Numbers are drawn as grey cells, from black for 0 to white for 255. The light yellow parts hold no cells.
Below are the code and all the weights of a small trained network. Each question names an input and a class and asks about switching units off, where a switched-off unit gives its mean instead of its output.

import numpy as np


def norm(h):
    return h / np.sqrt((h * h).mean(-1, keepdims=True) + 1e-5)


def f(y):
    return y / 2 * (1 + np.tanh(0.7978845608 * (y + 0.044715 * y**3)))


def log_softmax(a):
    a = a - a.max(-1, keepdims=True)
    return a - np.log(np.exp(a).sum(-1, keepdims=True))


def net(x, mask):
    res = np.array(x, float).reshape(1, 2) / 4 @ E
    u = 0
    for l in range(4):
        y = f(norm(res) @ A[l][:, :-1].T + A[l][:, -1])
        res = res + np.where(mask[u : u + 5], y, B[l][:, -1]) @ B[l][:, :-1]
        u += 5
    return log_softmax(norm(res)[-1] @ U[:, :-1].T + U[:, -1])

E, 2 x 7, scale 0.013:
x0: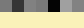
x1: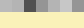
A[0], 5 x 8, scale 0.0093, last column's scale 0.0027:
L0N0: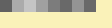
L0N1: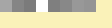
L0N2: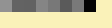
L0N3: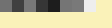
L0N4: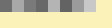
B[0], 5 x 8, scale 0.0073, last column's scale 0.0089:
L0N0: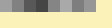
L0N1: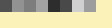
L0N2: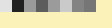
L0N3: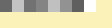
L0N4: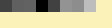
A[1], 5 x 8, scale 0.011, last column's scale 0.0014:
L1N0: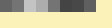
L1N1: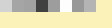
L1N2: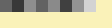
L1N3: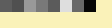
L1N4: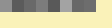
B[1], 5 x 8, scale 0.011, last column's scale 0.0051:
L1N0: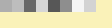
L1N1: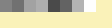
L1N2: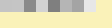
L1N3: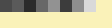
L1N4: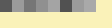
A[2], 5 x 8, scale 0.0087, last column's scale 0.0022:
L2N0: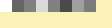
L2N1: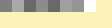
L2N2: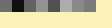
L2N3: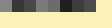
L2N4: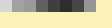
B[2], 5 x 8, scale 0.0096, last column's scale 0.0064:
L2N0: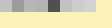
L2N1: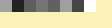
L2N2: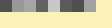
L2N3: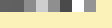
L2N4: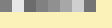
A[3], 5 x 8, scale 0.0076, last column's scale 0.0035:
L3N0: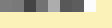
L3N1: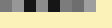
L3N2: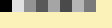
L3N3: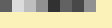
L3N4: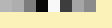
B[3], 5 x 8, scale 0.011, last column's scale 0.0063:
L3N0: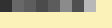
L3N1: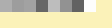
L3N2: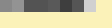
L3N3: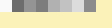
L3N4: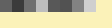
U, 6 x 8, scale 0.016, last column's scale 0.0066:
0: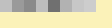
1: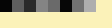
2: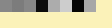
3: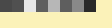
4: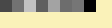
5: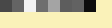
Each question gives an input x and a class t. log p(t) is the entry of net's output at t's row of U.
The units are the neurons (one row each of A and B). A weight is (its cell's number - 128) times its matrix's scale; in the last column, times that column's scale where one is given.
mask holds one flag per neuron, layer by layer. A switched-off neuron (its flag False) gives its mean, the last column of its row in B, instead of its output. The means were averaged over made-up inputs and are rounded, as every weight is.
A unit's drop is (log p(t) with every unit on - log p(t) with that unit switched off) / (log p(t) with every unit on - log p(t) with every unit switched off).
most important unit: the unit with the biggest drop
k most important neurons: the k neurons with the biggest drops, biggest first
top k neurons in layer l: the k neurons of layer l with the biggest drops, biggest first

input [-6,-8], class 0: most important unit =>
L1N2
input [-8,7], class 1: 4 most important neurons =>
[L1N2, L1N0, L0N4, L3N4]
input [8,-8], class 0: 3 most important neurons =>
[L1N0, L0N4, L1N2]
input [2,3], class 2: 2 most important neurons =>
[L0N1, L1N0]
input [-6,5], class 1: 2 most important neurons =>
[L1N2, L1N0]
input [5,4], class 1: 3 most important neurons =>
[L1N3, L1N2, L1N0]
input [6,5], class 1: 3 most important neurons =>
[L1N3, L1N2, L1N0]
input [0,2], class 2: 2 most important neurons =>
[L0N1, L1N3]
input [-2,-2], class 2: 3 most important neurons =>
[L1N2, L0N4, L0N3]
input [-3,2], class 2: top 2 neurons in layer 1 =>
[L1N3, L1N4]
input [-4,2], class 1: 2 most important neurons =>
[L1N2, L1N0]
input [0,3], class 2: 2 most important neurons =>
[L0N1, L1N2]
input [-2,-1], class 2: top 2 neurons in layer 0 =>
[L0N4, L0N3]
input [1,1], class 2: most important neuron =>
[L1N1]
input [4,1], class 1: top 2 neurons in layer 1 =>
[L1N3, L1N2]
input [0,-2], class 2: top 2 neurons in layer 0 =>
[L0N3, L0N4]
